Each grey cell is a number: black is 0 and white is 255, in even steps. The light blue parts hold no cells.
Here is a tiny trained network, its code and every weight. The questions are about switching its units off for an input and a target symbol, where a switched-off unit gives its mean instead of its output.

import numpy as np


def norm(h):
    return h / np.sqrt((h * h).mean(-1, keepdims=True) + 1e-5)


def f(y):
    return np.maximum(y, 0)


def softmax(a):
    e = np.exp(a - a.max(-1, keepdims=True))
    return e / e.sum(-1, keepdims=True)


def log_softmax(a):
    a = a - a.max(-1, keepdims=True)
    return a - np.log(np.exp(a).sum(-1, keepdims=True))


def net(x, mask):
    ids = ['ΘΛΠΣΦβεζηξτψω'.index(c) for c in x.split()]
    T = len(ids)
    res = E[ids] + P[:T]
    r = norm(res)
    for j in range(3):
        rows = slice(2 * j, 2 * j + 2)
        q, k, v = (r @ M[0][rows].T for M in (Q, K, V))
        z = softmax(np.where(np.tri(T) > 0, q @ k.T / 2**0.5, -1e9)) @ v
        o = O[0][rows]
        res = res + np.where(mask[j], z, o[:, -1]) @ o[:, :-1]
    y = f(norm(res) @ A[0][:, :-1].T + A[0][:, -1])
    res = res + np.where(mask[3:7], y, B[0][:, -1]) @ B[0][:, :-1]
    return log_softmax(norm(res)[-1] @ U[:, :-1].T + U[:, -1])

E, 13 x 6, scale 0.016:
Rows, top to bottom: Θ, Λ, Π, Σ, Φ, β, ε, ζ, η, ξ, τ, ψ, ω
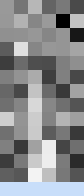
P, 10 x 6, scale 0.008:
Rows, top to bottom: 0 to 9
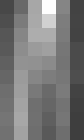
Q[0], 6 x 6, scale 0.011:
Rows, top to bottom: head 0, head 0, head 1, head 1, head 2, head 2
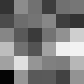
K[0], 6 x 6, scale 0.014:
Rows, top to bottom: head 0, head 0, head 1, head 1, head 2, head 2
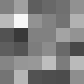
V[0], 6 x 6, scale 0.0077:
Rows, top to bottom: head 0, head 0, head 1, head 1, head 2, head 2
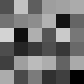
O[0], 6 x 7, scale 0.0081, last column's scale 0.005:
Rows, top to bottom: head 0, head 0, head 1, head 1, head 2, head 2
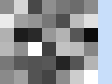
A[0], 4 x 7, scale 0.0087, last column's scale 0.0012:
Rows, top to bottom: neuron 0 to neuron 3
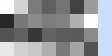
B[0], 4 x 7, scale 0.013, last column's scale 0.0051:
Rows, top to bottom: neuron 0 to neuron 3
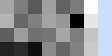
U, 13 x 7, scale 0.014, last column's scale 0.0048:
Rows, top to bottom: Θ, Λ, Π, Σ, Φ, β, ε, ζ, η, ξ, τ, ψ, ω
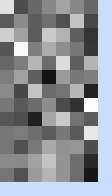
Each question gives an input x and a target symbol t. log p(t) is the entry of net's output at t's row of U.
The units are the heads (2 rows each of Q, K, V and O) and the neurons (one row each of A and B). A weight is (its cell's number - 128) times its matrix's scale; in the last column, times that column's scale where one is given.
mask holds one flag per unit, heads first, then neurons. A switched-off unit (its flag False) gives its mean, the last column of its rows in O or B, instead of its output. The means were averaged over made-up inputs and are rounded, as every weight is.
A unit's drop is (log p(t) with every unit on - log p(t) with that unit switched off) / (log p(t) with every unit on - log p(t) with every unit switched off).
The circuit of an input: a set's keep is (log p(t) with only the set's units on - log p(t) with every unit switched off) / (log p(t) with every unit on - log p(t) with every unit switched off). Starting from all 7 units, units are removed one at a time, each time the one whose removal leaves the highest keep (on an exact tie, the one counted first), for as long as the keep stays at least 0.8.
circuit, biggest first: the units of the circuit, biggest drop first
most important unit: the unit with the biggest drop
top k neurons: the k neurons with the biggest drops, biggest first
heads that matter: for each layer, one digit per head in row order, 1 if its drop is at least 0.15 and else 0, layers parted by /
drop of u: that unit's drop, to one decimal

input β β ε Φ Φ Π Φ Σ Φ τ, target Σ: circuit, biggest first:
[head 1; head 0]
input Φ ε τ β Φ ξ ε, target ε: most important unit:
head 0
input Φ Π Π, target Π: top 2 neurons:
[neuron 3; neuron 0]
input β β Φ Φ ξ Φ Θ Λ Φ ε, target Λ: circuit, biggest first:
[head 0; neuron 3; head 1]
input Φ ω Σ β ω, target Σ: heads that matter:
110
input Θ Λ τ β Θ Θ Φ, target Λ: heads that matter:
100
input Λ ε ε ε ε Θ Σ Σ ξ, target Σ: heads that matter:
110
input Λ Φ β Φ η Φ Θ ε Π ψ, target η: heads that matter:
010
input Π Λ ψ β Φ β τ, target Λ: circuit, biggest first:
[head 0; neuron 1; head 2]
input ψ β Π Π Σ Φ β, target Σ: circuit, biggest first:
[head 1; head 0]
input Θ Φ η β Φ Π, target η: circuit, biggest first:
[head 1; neuron 2]
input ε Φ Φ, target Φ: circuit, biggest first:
[head 1; neuron 1]
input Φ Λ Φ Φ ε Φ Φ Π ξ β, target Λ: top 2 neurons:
[neuron 1; neuron 3]
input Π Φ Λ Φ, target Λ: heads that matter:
110
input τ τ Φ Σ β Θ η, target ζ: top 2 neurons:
[neuron 3; neuron 0]
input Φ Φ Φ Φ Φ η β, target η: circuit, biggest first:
[head 1]
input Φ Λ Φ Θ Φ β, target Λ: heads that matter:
110
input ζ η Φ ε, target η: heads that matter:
010
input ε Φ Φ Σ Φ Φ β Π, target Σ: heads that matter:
010
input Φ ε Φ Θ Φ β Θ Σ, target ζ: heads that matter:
001
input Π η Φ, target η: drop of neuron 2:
0.2
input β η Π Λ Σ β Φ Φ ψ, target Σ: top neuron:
[neuron 0]
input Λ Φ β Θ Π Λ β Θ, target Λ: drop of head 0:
0.1
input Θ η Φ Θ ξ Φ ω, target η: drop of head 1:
0.9
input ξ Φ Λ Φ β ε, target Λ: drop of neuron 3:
0.4
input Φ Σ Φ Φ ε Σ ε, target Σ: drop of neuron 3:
0.1
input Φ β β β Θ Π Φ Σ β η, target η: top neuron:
[neuron 3]
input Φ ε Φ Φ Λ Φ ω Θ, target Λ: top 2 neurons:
[neuron 1; neuron 3]
